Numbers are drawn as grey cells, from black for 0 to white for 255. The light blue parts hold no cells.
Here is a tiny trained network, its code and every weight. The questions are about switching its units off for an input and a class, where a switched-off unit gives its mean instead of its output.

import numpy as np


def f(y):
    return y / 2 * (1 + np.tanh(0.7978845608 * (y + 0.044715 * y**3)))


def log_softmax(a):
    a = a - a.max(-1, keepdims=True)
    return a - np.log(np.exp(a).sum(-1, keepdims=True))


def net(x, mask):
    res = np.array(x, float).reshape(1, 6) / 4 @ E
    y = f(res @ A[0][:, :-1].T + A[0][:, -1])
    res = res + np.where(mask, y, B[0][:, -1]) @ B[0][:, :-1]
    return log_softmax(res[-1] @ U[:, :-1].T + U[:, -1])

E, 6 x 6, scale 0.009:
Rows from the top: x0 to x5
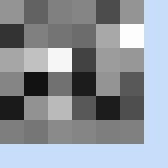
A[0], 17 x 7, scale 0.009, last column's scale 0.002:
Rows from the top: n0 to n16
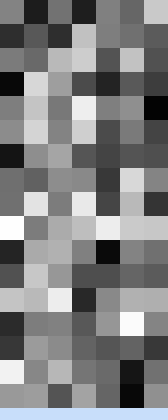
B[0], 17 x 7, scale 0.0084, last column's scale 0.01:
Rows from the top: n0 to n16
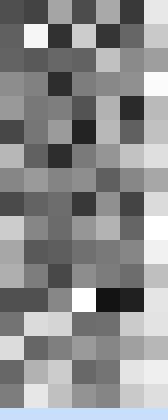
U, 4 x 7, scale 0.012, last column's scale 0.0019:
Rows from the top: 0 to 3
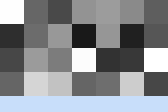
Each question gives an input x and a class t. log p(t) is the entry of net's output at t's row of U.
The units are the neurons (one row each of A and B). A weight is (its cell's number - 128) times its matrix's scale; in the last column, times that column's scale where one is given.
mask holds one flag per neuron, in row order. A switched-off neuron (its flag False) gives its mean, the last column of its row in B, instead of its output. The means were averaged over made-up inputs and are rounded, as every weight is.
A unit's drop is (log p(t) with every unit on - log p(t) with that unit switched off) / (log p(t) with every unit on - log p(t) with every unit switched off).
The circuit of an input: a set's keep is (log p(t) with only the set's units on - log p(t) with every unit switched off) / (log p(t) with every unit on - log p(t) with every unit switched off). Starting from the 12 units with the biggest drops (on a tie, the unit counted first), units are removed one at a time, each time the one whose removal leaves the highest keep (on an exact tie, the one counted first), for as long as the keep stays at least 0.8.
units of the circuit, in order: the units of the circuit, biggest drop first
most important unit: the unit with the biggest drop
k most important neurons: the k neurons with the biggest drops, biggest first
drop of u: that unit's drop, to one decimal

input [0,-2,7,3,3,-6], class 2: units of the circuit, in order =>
[n12]
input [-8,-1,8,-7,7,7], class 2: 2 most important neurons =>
[n12 n9]
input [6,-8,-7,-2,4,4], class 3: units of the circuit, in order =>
[n16 n12]
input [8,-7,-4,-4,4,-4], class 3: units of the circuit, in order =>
[n16 n12]
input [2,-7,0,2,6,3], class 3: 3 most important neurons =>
[n15 n16 n9]
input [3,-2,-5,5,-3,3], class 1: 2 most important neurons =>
[n0 n12]
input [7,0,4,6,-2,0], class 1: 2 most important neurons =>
[n0 n1]
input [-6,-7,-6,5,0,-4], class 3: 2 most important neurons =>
[n16 n12]
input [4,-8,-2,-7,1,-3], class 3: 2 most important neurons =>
[n16 n15]
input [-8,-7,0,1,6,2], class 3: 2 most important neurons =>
[n15 n16]
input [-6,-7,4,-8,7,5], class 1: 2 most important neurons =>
[n5 n8]
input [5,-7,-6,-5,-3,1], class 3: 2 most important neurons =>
[n16 n12]
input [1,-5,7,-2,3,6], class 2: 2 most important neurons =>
[n12 n13]
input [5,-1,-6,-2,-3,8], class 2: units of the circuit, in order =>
[n1]
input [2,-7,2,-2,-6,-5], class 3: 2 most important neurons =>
[n15 n16]
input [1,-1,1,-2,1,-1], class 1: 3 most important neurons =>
[n1 n13 n12]
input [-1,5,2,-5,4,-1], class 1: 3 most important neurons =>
[n8 n16 n15]
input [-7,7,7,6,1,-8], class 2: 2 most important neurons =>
[n12 n15]
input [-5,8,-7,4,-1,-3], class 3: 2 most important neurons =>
[n13 n12]
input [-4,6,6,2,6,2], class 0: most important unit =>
n6
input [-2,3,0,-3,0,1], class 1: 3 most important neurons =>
[n16 n15 n8]
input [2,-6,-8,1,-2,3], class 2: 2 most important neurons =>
[n1 n13]
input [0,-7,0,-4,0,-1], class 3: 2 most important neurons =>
[n16 n15]
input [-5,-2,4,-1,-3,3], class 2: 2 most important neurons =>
[n12 n6]
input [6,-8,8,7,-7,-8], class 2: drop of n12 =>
1.1
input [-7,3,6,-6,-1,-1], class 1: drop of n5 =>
0.2
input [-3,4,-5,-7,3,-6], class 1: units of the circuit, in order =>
[n8]
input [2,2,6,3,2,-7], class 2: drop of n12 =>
0.6
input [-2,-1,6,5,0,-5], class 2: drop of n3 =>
0.0
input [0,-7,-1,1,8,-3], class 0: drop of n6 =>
0.1
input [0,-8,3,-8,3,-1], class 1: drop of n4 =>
0.2
